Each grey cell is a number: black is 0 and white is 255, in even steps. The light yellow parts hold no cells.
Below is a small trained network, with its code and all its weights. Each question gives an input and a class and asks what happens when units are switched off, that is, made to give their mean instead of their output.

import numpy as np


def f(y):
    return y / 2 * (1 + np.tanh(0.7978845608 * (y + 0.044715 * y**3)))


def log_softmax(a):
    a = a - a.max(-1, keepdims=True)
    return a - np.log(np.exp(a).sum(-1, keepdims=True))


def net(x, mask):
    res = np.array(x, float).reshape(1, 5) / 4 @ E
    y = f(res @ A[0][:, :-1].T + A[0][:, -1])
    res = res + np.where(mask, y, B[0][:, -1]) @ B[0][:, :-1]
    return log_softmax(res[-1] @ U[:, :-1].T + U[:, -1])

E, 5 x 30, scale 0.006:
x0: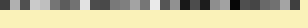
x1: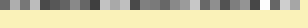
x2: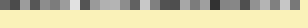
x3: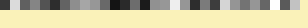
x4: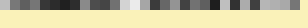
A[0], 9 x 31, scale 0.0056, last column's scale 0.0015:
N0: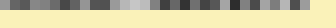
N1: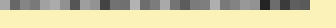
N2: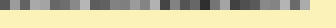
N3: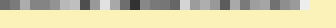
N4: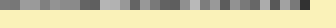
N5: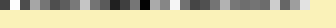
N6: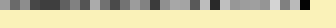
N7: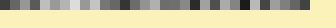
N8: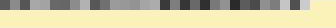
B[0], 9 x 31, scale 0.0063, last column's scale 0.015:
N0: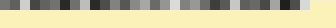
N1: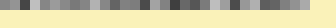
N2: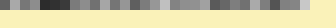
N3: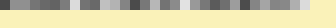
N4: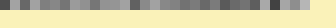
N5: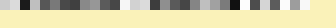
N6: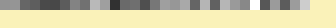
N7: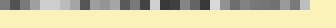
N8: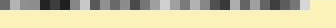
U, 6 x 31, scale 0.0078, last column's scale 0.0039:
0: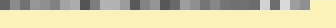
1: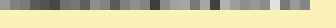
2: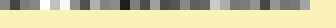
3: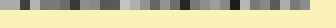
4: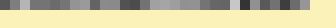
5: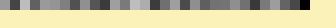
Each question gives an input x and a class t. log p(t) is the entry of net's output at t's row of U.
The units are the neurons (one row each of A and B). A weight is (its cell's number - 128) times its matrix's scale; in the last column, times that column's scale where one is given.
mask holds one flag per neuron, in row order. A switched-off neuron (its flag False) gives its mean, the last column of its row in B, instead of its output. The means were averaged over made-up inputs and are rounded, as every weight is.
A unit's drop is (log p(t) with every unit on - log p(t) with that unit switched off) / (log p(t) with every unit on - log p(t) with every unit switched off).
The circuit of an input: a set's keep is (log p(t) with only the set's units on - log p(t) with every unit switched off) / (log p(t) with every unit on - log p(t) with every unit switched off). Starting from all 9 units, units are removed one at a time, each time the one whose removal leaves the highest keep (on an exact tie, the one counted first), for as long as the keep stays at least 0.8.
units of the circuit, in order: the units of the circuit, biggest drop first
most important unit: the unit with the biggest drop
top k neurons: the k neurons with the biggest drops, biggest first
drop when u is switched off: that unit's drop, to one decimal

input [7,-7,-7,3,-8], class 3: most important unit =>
N5
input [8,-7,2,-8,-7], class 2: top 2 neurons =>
(N7; N5)
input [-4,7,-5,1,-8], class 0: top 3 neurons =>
(N0; N8; N6)
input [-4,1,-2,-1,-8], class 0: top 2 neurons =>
(N0; N3)
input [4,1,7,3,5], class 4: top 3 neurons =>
(N0; N8; N2)
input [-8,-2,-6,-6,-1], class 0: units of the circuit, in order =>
(N0; N3)
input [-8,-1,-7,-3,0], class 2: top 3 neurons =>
(N5; N8; N0)
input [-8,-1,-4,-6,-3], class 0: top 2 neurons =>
(N0; N8)
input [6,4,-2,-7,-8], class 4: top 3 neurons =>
(N5; N8; N7)
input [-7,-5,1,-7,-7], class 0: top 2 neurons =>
(N3; N4)
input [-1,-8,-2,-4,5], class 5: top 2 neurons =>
(N5; N0)
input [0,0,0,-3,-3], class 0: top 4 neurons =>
(N0; N8; N7; N6)
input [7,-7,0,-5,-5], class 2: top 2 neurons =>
(N5; N7)
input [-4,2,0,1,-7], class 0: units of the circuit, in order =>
(N0)
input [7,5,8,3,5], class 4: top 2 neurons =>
(N0; N8)
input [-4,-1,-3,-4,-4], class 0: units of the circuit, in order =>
(N0; N3)
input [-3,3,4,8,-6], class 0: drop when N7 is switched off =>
0.1
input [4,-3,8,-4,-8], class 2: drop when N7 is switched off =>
0.8
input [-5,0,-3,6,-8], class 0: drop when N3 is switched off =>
0.2
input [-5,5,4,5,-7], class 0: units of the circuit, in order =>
(N0)
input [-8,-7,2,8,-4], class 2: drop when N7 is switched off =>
1.2
